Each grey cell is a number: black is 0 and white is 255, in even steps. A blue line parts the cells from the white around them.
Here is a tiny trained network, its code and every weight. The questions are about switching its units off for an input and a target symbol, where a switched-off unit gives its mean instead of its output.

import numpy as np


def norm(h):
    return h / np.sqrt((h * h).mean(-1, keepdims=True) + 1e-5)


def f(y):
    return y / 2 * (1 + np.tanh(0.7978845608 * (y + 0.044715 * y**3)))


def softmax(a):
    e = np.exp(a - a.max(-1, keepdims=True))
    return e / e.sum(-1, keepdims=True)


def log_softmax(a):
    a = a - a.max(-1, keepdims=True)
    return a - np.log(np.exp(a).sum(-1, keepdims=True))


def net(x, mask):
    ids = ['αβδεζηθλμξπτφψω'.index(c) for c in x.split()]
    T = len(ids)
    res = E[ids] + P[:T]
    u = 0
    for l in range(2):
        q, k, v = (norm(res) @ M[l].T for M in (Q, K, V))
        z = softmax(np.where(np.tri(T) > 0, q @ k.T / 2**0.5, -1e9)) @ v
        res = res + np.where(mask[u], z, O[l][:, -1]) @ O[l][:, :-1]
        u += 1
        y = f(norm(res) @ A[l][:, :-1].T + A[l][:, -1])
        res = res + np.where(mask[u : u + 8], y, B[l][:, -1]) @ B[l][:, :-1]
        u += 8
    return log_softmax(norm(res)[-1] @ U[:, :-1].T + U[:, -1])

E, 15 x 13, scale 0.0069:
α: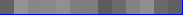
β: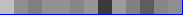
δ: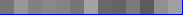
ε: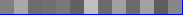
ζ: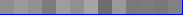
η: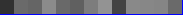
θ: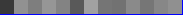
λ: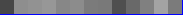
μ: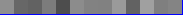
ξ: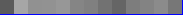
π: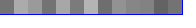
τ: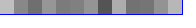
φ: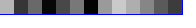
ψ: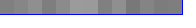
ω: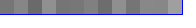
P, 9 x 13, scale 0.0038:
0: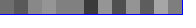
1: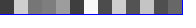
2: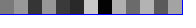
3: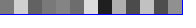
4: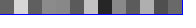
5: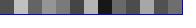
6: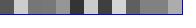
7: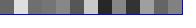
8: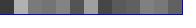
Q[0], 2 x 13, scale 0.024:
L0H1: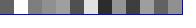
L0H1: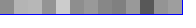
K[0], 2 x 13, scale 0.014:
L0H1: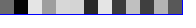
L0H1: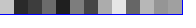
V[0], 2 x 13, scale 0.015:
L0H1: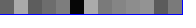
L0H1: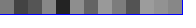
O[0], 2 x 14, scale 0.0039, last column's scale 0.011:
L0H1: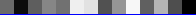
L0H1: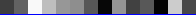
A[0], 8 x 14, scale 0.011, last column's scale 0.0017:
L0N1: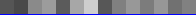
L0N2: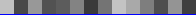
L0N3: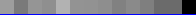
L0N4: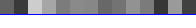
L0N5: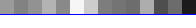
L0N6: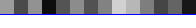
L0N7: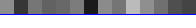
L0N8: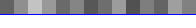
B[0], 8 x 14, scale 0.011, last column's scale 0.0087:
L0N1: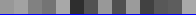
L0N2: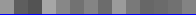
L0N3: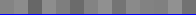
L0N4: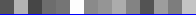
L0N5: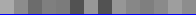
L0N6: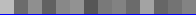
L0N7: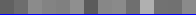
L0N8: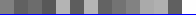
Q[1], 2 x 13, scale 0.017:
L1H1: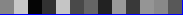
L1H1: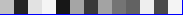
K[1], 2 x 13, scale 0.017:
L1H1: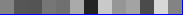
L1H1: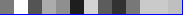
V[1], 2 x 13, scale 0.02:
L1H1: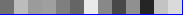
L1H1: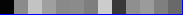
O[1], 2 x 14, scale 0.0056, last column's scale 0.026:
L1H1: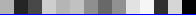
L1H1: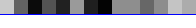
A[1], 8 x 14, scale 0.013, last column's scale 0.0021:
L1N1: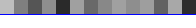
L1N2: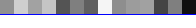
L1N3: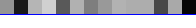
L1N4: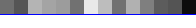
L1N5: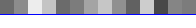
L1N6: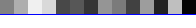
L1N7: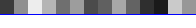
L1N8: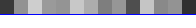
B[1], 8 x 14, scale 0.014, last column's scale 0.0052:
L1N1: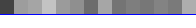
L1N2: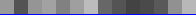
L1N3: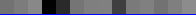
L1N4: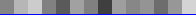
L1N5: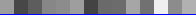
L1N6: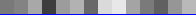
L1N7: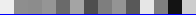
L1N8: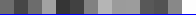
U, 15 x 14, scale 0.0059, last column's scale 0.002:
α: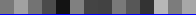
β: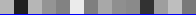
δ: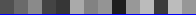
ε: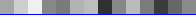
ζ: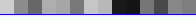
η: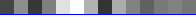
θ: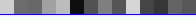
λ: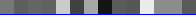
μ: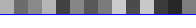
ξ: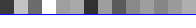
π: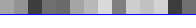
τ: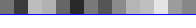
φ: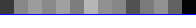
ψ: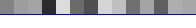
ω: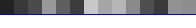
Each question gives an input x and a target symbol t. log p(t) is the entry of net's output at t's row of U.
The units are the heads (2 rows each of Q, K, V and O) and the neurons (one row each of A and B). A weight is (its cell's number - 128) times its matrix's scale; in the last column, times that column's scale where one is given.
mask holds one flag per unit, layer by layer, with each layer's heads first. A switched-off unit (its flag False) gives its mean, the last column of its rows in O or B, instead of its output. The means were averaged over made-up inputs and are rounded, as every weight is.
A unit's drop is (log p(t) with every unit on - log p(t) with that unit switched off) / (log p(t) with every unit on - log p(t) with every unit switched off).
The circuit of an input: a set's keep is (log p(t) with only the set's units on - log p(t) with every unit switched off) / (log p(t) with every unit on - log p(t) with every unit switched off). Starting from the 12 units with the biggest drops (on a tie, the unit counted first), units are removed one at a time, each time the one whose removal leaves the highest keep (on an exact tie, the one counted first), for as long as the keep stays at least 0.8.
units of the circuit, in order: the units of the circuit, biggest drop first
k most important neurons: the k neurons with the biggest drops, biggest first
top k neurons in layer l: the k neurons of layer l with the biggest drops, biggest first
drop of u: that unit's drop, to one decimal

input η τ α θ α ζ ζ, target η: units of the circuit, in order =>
L0H1, L0N4, L1H1
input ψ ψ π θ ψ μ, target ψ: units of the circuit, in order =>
L0H1, L1N6
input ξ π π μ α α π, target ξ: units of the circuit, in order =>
L1H1, L1N1
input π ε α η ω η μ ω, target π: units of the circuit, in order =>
L0H1
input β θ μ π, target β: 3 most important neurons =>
L1N5, L0N8, L1N2
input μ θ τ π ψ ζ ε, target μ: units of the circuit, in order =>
L0H1, L1N7
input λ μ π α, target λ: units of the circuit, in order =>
L0H1, L0N8, L1H1
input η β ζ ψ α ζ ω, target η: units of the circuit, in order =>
L0H1, L0N4, L1H1
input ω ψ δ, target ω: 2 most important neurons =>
L0N8, L1N8
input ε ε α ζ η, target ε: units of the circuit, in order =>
L1H1, L1N4
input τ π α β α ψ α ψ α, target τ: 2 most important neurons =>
L0N8, L1N5
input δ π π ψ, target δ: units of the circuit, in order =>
L1H1, L1N3
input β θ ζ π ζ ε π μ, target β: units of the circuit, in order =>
L1H1, L1N5, L1N2
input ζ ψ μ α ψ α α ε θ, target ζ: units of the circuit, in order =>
L1H1, L1N2, L0N8
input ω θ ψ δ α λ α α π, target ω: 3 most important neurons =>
L0N8, L1N8, L0N4
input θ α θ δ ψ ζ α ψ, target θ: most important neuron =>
L0N1
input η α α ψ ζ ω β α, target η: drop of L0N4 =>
0.4
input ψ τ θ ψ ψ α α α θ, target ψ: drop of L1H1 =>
0.1
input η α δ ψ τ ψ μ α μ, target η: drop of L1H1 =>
0.2
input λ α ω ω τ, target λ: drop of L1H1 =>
0.3
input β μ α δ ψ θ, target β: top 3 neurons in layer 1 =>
L1N5, L1N2, L1N6
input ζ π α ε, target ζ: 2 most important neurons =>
L1N2, L0N8
